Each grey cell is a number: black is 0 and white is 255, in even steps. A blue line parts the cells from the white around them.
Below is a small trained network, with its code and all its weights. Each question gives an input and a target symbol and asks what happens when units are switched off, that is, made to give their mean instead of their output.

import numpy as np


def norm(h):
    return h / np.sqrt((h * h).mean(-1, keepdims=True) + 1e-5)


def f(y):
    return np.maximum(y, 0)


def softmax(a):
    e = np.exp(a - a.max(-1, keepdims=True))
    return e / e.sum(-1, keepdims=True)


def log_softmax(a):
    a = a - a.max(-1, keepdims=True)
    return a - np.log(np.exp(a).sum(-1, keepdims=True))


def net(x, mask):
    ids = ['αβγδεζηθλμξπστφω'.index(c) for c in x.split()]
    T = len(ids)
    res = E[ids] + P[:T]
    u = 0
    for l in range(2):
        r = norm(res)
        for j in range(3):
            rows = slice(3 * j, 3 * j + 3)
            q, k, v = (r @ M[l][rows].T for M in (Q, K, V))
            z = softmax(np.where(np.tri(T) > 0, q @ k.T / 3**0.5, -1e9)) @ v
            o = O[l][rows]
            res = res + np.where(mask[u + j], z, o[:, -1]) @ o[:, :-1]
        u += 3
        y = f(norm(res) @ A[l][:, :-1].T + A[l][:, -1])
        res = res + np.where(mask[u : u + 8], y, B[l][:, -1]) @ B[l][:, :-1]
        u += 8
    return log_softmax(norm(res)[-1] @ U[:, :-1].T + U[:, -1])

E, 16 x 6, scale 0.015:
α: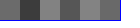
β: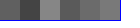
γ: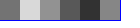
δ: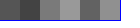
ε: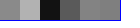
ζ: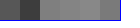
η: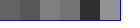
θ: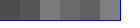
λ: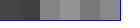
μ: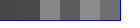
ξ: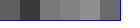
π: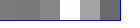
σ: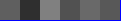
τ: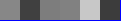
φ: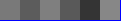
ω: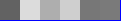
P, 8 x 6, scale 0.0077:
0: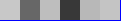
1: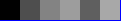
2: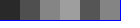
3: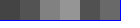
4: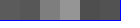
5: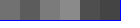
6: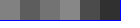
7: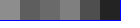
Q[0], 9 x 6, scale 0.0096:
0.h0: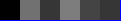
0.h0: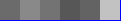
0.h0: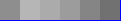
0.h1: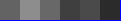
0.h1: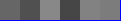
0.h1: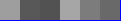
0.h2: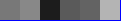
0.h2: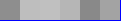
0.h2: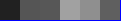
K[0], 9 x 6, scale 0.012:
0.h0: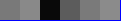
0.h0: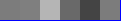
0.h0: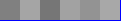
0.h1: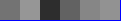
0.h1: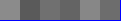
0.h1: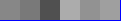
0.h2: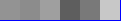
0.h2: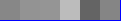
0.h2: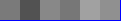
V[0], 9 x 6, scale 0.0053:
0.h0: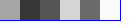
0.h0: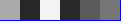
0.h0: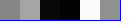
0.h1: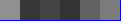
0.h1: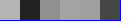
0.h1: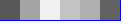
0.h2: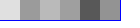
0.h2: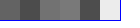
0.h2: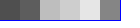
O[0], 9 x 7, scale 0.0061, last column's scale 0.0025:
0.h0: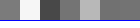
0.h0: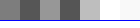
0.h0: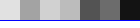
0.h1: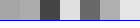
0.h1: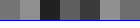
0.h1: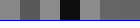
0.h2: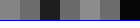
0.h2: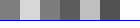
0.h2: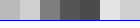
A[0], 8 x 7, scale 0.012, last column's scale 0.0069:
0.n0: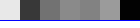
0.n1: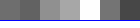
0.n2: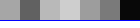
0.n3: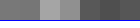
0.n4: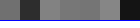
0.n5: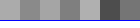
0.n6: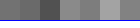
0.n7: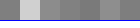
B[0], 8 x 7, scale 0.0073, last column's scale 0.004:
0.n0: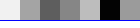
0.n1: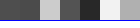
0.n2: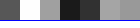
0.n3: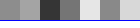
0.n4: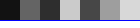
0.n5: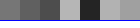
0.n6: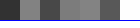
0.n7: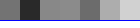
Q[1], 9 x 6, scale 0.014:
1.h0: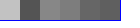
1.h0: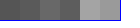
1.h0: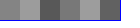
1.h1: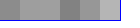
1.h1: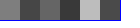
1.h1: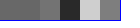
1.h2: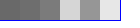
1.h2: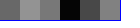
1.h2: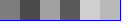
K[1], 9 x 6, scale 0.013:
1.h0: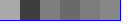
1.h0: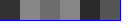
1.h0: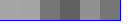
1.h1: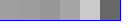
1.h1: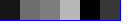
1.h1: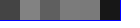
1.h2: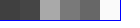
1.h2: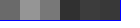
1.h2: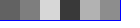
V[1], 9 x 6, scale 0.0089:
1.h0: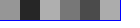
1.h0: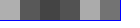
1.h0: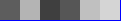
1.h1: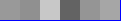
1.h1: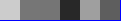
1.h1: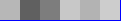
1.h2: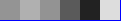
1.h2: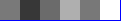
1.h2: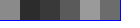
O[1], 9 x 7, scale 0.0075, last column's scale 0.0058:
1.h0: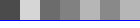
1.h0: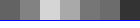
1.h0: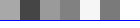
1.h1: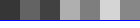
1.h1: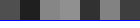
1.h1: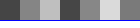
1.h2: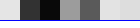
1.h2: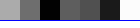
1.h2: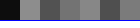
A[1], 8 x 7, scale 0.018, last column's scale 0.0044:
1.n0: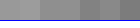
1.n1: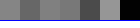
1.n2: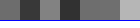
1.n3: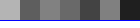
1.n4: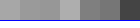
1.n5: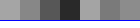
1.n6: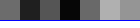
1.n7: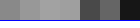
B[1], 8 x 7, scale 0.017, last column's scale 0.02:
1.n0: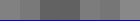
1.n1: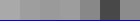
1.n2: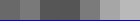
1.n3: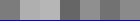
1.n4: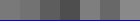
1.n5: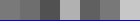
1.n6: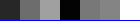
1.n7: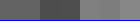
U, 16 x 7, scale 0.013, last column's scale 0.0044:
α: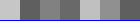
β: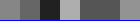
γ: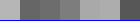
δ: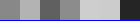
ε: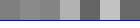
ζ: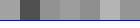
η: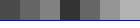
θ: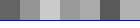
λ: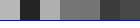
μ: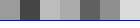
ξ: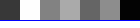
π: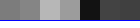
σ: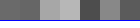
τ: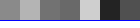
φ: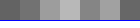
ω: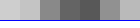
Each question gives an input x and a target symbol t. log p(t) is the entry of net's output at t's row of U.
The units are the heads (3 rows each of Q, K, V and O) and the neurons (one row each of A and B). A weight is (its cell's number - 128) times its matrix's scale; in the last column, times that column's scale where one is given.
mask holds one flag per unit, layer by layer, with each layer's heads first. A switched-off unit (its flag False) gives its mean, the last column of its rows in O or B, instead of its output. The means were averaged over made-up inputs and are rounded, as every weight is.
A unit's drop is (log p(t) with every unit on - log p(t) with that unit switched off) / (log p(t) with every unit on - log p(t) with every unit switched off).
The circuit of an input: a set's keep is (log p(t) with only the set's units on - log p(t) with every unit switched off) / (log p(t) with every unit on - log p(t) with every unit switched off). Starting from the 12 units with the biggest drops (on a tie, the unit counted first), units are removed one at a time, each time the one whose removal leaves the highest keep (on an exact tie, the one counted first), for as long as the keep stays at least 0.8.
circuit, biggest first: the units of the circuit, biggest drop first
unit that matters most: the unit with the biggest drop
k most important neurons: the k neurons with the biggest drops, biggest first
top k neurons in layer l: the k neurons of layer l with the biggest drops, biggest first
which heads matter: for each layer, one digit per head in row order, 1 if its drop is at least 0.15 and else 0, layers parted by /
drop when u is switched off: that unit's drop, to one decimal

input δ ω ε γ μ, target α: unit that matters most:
0.h0
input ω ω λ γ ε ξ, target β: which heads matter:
110 / 010
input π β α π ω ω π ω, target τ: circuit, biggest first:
(0.h1, 1.h2, 1.h1, 1.n6)
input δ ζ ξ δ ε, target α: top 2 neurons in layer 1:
(1.n6, 1.n5)
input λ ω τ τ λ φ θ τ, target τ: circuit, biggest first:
(1.h2, 1.n6)
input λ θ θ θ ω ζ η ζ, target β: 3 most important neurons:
(1.n6, 0.n7, 1.n5)
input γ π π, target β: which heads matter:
111 / 010
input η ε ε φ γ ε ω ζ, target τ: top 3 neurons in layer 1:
(1.n6, 1.n5, 1.n2)
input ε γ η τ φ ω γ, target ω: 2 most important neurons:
(1.n6, 0.n2)
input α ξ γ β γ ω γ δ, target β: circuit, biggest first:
(1.h1, 1.n6)
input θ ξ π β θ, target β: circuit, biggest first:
(1.h1, 1.n6, 0.h2, 0.n7)
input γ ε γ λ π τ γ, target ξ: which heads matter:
101 / 111
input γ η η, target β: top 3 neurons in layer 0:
(0.n1, 0.n7, 0.n6)
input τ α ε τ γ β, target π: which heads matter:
111 / 110
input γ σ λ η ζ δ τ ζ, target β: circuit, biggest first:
(1.h1, 1.n6, 1.n5)
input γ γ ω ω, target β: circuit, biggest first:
(1.n6)
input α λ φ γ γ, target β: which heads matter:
101 / 010
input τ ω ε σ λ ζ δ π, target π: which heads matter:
111 / 010
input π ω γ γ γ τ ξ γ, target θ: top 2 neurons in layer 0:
(0.n3, 0.n4)
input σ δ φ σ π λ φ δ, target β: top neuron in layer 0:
(0.n1)
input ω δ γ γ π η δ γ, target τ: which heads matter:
011 / 011
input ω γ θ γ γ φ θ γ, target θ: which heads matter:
011 / 001
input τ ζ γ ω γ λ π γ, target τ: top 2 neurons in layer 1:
(1.n6, 1.n2)
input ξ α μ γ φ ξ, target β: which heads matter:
011 / 010
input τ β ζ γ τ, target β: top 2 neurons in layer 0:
(0.n0, 0.n4)
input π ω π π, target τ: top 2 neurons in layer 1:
(1.n6, 1.n5)
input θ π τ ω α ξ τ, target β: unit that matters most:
0.h1
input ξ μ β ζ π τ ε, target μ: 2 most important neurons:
(1.n6, 0.n0)
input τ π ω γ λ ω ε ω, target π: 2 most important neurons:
(0.n0, 1.n6)
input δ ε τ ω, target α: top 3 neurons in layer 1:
(1.n6, 1.n5, 1.n4)
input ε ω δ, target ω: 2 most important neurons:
(0.n2, 1.n6)
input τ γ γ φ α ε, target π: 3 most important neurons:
(0.n0, 1.n6, 1.n2)
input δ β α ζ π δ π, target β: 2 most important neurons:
(1.n6, 0.n1)
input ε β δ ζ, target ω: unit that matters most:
0.h0
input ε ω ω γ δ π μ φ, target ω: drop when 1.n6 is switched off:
0.5
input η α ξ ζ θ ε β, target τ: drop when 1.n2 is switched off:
0.2
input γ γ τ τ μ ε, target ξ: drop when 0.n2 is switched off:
0.0
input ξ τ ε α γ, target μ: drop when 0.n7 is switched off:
0.1
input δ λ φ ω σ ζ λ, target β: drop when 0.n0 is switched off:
-0.1
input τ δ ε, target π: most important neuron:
(0.n0)
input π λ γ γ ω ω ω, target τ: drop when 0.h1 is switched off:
1.1
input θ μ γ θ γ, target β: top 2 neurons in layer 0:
(0.n3, 0.n4)
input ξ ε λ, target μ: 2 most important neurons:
(1.n6, 0.n0)
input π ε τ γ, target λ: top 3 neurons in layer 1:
(1.n6, 1.n2, 1.n5)
